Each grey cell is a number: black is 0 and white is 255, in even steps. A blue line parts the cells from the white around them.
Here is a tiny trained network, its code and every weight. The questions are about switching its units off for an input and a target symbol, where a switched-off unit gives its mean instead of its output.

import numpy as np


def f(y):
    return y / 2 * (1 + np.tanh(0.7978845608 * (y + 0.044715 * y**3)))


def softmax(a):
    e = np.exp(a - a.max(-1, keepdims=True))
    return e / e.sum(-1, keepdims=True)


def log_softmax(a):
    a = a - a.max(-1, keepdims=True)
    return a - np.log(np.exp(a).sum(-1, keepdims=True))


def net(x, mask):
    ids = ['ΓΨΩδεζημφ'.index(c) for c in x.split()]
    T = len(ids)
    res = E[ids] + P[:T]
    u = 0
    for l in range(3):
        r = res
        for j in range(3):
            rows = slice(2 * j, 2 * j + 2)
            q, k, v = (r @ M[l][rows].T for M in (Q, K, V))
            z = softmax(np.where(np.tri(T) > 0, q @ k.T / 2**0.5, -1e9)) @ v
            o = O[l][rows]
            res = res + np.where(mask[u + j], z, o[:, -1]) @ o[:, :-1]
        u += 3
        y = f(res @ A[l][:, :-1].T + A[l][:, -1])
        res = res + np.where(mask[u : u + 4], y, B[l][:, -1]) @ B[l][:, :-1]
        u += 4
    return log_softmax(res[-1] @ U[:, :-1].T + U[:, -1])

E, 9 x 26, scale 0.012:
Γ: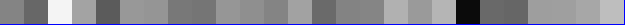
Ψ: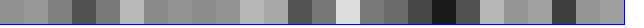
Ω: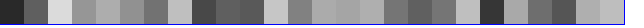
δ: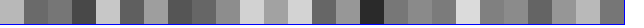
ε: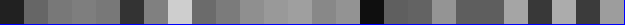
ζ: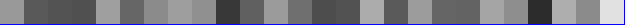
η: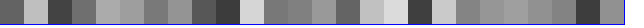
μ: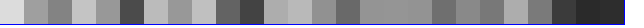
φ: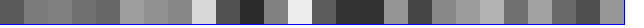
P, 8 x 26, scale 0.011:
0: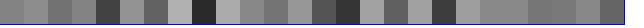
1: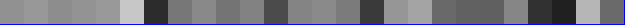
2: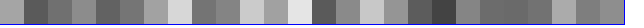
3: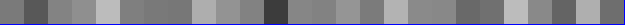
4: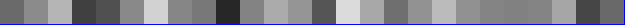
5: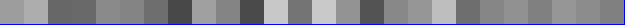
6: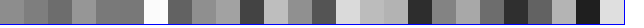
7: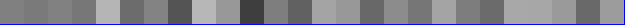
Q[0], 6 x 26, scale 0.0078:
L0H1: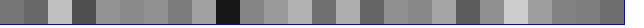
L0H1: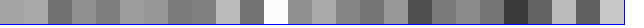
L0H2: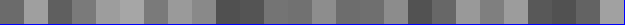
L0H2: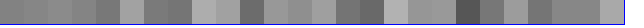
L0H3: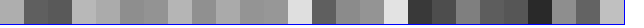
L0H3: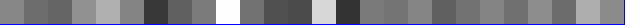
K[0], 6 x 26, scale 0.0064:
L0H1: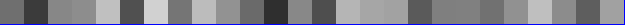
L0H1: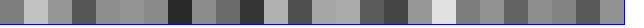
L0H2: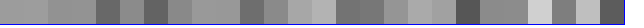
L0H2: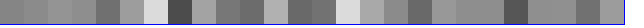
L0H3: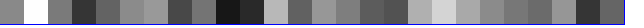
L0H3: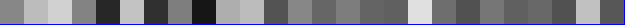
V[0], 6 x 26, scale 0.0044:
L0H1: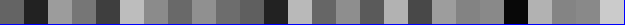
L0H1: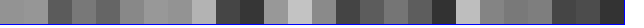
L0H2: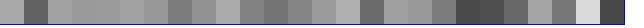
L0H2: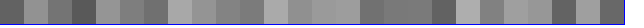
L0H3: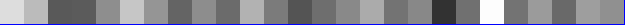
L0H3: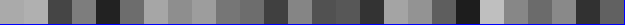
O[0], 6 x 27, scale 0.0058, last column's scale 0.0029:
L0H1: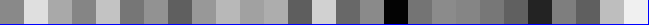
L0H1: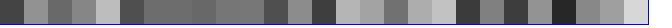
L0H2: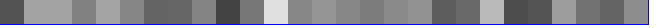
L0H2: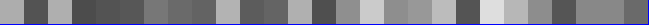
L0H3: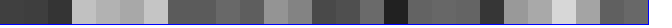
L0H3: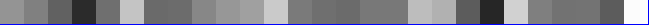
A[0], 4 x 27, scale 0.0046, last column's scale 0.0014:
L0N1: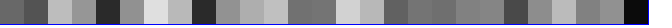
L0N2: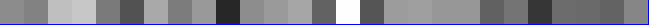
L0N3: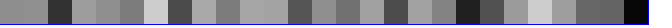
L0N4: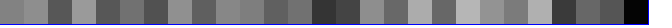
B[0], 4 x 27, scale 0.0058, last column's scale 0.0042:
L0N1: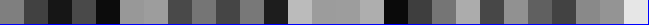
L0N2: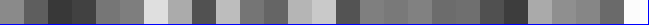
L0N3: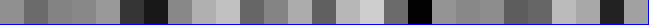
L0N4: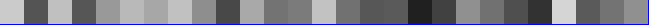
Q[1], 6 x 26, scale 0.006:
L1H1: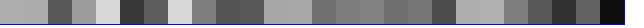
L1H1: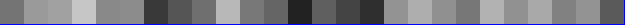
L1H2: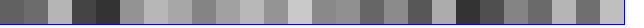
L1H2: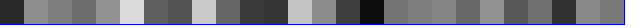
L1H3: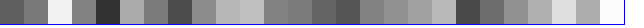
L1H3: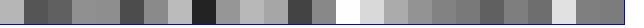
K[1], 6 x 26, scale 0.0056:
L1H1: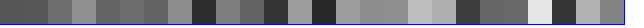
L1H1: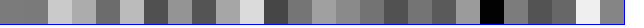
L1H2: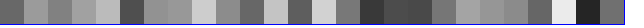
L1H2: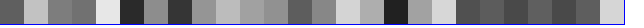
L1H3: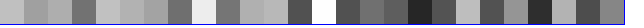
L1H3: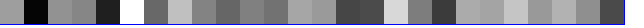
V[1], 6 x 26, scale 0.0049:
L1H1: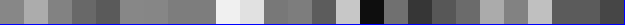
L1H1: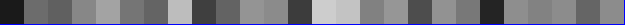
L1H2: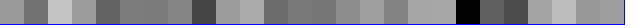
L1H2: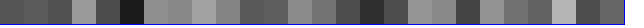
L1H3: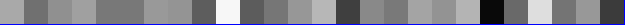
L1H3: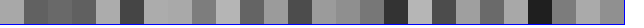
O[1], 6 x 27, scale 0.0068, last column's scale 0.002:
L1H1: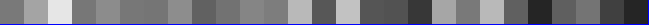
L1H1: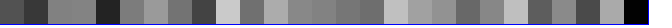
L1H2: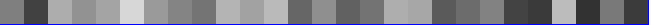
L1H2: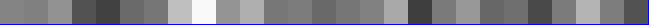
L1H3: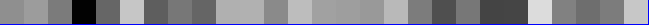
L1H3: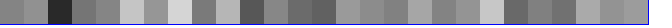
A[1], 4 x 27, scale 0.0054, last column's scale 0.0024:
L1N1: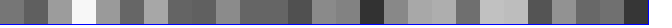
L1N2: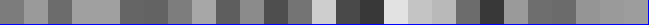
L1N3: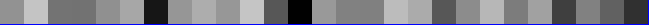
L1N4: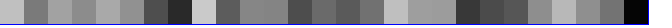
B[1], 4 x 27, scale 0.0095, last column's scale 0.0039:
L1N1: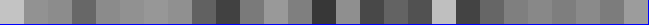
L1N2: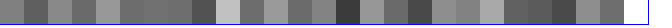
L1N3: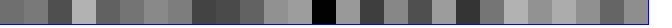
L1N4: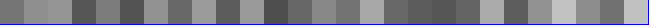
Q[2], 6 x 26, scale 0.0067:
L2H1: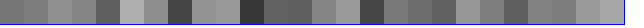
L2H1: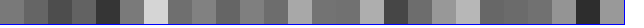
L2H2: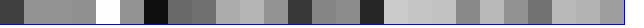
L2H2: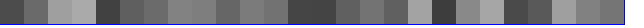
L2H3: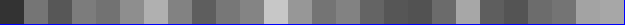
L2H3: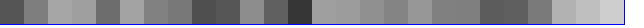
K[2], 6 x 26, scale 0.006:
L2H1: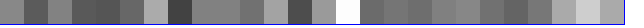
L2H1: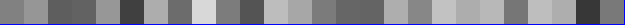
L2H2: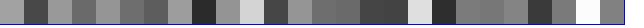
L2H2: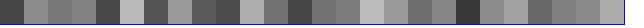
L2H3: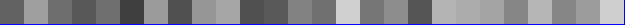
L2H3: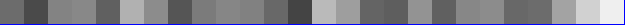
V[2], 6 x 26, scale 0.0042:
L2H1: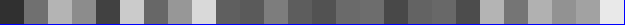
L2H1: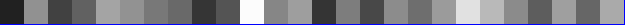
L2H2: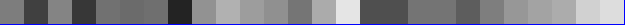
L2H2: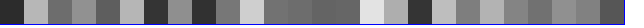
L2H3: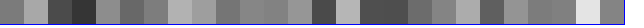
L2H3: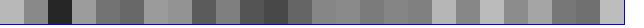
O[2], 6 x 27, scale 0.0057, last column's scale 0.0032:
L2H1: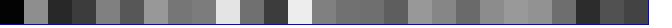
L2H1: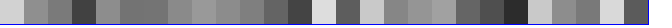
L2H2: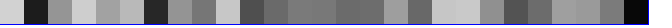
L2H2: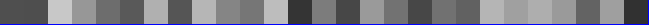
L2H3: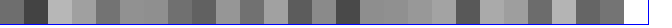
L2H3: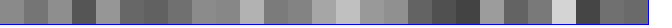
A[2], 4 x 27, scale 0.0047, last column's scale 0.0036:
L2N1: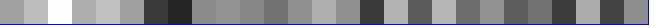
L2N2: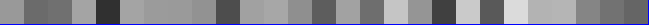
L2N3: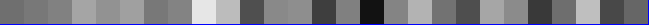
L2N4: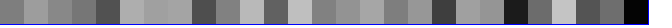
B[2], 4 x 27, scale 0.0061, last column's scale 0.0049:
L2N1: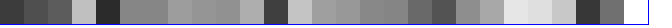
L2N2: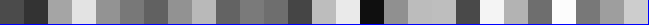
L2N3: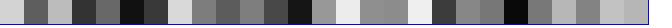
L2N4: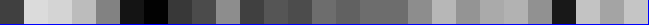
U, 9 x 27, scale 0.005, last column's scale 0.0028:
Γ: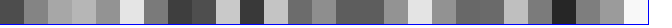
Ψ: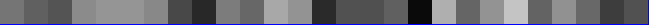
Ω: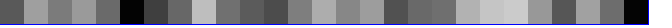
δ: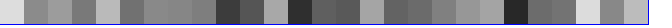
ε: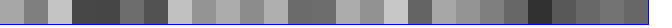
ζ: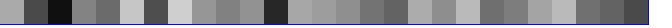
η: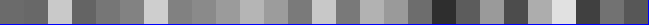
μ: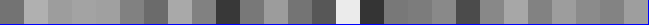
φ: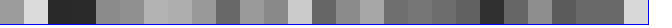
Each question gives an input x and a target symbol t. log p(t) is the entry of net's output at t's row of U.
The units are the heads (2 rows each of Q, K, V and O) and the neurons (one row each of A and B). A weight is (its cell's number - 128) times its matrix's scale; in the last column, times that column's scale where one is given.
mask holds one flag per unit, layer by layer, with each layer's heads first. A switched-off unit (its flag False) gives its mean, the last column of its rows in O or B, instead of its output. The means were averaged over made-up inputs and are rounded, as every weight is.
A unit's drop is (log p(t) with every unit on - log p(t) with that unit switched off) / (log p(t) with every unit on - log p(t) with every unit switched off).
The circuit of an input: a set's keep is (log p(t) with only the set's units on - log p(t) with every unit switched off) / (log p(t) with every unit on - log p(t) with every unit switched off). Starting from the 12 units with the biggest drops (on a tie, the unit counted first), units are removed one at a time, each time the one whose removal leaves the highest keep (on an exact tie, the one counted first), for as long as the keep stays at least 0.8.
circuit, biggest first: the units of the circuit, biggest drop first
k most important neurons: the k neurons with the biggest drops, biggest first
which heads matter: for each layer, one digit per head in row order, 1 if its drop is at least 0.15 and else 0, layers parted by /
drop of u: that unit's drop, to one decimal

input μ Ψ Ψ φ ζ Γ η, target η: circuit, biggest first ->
[L2H2 L0H1]
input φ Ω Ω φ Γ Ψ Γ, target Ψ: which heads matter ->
000 / 100 / 000
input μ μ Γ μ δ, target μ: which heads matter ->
000 / 000 / 100
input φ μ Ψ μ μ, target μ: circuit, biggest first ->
[L2H1 L2N2 L1N2]
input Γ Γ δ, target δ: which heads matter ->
000 / 000 / 100
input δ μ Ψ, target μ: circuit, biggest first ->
[L2H1 L2N2 L1N2]
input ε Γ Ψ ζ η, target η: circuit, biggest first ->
[L2H2 L2H1]
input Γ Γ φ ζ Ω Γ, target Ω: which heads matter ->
010 / 010 / 001
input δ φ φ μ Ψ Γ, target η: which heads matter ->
000 / 000 / 000
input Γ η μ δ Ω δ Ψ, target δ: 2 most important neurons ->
[L0N1 L2N1]
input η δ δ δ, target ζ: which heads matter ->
000 / 000 / 010
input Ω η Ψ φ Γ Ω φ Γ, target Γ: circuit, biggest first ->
[L1H1 L0H1 L0N1]
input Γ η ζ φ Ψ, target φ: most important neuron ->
[L2N2]
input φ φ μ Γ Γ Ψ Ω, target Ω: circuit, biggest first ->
[L0H3 L2N4 L0N1]
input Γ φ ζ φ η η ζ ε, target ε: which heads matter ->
000 / 010 / 000
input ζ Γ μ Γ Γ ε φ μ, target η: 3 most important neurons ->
[L0N4 L1N4 L2N1]
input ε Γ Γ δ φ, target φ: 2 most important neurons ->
[L0N2 L2N2]
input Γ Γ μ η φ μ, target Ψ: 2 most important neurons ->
[L1N1 L1N2]
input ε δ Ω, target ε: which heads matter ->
000 / 100 / 000
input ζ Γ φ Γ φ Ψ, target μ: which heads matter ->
000 / 000 / 000
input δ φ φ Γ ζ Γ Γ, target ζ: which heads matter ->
000 / 100 / 010
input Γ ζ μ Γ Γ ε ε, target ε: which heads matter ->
001 / 000 / 000
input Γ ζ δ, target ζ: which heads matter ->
001 / 100 / 010
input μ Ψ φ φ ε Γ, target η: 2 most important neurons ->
[L1N4 L0N1]
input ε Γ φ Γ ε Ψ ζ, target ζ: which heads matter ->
100 / 100 / 010
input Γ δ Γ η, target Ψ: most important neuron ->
[L1N3]
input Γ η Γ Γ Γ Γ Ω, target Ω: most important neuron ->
[L2N4]
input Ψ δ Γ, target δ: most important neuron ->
[L0N1]
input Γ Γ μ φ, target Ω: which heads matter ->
100 / 001 / 000
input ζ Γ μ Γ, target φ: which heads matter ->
000 / 001 / 000
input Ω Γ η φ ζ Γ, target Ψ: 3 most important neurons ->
[L1N1 L1N2 L0N2]
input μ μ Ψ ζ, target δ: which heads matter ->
100 / 000 / 100
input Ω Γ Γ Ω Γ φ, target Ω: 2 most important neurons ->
[L2N1 L1N2]
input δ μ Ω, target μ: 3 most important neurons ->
[L2N2 L1N2 L0N2]
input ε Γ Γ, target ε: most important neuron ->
[L0N1]
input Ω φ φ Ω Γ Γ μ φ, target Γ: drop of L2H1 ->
-0.1
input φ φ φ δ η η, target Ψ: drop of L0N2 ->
0.2
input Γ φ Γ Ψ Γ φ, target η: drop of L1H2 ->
0.5
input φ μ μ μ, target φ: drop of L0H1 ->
0.2
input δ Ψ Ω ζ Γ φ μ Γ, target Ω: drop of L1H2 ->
0.7
